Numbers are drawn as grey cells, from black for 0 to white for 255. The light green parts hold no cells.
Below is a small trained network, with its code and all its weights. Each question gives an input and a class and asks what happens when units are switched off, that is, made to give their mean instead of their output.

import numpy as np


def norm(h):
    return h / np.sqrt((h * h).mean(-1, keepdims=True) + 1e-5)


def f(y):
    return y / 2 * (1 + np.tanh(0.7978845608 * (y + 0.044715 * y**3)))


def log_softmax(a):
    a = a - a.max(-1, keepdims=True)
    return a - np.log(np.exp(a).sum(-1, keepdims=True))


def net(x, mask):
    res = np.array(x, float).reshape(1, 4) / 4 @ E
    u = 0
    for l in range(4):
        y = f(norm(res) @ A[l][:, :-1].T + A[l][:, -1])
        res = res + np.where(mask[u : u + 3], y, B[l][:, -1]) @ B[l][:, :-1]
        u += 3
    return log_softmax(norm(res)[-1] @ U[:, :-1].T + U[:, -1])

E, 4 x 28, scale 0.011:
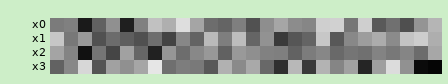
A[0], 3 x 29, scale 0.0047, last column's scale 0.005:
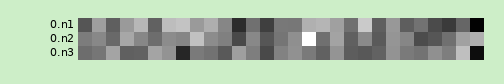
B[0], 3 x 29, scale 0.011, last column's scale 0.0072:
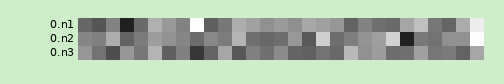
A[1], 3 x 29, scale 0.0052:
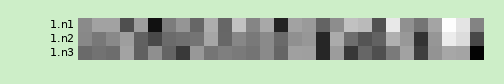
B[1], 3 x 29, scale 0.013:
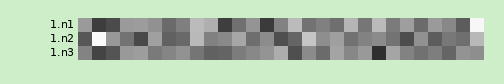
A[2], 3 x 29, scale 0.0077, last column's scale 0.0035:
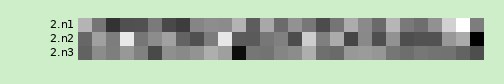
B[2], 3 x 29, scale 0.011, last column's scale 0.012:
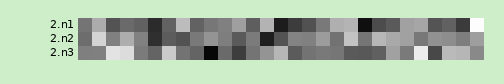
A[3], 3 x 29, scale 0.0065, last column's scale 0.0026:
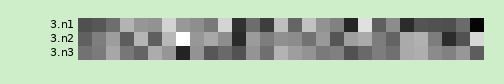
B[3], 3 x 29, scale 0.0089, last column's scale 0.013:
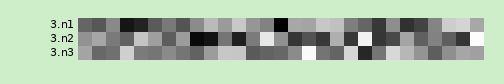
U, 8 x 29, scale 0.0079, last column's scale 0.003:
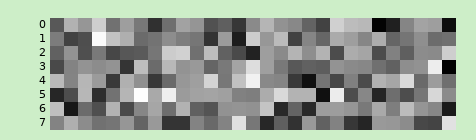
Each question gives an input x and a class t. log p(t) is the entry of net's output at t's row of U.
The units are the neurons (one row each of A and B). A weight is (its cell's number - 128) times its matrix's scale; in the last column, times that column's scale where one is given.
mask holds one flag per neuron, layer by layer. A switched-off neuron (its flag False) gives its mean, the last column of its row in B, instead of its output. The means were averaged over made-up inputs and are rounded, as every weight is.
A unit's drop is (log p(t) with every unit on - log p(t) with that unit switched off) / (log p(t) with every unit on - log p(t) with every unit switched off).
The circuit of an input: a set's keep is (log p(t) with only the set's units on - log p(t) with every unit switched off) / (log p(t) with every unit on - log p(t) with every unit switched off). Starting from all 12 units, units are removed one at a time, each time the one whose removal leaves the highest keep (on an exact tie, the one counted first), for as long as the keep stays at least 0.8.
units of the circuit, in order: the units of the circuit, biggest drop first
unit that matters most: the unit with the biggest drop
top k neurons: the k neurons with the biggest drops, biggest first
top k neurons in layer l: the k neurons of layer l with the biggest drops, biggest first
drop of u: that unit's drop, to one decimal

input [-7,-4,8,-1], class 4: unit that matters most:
2.n1
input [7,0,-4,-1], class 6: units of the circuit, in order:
1.n2, 1.n1
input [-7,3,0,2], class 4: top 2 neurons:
2.n1, 3.n2
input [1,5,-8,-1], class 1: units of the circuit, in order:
1.n1, 2.n1
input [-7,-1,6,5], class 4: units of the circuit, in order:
2.n1, 3.n3
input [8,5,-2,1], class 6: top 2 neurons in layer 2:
2.n3, 2.n2
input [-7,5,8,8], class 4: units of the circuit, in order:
2.n1, 3.n2
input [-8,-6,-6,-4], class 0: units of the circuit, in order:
2.n2, 1.n1, 2.n1
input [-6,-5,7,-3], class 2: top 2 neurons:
3.n2, 1.n1
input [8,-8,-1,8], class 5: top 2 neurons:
2.n1, 3.n1
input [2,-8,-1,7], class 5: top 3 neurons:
2.n1, 3.n1, 0.n1
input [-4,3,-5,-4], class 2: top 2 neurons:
3.n2, 1.n2
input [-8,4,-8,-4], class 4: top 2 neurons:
2.n1, 3.n2
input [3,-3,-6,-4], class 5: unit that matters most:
0.n1
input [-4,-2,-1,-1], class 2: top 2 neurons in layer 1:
1.n1, 1.n3
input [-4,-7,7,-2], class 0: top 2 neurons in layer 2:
2.n2, 2.n1
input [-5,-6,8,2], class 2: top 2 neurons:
2.n1, 3.n2
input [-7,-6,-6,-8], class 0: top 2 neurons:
2.n2, 2.n1
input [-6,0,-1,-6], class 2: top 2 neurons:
2.n2, 3.n2
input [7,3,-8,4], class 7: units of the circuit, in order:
3.n2
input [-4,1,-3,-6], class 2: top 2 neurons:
3.n2, 2.n2
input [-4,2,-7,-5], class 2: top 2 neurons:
3.n2, 1.n2
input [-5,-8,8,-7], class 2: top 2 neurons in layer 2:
2.n1, 2.n2
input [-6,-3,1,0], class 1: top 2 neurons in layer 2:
2.n1, 2.n2
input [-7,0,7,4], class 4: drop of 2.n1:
0.3
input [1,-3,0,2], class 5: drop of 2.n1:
0.3
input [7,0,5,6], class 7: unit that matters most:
3.n2
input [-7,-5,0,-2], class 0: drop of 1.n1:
0.2
